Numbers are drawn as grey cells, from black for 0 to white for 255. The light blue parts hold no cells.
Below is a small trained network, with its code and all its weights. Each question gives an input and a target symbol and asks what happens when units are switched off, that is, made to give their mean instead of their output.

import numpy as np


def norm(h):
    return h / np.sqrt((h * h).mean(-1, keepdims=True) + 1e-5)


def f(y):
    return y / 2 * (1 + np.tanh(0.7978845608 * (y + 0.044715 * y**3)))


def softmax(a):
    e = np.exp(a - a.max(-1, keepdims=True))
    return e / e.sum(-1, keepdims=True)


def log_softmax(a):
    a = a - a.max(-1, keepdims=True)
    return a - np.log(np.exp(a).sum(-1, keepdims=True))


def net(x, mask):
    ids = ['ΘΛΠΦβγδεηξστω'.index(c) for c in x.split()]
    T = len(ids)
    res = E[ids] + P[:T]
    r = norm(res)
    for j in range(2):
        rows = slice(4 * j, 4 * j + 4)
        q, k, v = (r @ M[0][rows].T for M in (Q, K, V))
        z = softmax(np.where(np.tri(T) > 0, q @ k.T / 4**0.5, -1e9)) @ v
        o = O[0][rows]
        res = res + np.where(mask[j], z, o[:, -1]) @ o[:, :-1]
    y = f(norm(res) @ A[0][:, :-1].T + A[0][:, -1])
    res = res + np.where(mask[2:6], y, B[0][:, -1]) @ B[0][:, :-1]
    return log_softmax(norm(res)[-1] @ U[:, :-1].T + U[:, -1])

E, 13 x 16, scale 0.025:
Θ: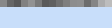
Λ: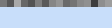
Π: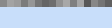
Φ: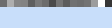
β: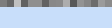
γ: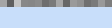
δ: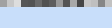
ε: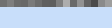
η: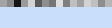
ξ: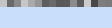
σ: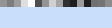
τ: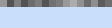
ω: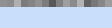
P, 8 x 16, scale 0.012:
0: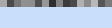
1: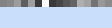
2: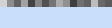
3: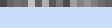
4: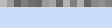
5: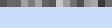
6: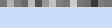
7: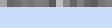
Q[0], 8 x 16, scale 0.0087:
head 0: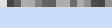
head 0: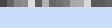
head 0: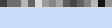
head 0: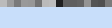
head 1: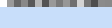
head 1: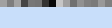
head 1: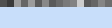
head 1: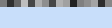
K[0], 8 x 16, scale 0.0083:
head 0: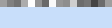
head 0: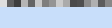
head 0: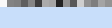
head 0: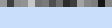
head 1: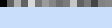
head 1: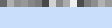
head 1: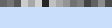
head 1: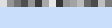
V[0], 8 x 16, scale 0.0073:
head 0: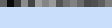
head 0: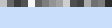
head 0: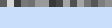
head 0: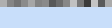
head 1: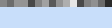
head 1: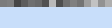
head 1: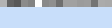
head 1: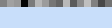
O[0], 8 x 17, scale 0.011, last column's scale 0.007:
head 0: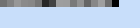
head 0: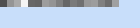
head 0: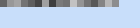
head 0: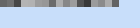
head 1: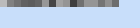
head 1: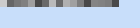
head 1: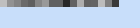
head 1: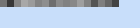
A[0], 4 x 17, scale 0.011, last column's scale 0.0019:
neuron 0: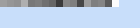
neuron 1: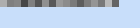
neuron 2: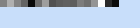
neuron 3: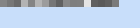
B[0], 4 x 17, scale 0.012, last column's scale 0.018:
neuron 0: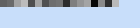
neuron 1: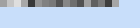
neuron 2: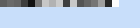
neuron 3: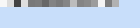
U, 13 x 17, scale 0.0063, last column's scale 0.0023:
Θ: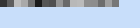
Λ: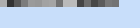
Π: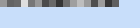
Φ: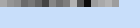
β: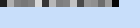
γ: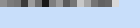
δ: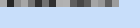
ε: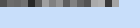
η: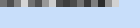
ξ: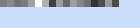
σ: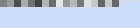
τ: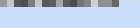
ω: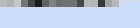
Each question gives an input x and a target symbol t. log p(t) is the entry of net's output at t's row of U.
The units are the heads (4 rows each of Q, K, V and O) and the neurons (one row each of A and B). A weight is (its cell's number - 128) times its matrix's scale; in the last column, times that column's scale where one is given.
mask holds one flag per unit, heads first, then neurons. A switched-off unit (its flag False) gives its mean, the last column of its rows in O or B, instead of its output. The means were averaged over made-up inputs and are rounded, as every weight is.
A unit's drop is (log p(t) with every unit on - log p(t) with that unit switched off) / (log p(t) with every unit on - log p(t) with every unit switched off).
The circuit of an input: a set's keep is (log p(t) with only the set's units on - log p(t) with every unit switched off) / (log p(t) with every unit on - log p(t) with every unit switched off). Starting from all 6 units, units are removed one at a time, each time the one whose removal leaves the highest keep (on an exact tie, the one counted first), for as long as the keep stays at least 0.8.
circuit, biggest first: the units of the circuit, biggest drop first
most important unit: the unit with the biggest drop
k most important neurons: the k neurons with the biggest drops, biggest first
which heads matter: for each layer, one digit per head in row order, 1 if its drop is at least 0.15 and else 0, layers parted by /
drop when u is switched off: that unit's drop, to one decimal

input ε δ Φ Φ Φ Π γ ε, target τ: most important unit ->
head 0
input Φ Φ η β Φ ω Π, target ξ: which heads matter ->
11
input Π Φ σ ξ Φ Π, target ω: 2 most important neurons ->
neuron 2; neuron 0
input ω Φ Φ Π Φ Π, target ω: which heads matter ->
00
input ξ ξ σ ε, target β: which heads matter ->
01
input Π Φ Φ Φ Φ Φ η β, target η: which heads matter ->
11
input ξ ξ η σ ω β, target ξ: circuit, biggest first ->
head 0; neuron 2
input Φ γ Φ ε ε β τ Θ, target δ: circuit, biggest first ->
head 0; head 1; neuron 2
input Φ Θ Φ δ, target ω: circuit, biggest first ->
neuron 2; head 1
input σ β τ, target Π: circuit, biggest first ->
head 1; neuron 2
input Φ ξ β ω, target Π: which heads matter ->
10
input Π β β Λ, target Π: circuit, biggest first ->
neuron 2; head 1
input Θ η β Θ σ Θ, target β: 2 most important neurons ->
neuron 2; neuron 3
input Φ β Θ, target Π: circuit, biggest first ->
neuron 2
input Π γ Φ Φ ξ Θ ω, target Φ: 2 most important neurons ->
neuron 2; neuron 0
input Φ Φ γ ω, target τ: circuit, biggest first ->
head 0; neuron 2; head 1
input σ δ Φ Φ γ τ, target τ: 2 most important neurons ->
neuron 2; neuron 0
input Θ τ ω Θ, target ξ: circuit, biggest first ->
head 0; neuron 2; neuron 3
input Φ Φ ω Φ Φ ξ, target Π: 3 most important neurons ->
neuron 0; neuron 2; neuron 3
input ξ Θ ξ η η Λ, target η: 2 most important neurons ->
neuron 2; neuron 3
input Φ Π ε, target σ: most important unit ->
head 1
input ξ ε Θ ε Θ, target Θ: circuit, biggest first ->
head 0; neuron 2; neuron 3
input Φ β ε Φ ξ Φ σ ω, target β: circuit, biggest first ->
head 1; neuron 2
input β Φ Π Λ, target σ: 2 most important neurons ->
neuron 0; neuron 2
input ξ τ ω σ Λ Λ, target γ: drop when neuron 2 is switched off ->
0.3
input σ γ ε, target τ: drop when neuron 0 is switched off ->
0.2
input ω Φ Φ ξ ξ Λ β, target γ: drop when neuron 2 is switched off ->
0.2
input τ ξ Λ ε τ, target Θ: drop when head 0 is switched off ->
0.8
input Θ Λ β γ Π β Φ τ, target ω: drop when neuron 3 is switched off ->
0.0
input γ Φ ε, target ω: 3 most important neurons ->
neuron 2; neuron 0; neuron 1
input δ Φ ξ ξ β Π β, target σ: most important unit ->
head 1
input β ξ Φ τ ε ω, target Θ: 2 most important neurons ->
neuron 2; neuron 3
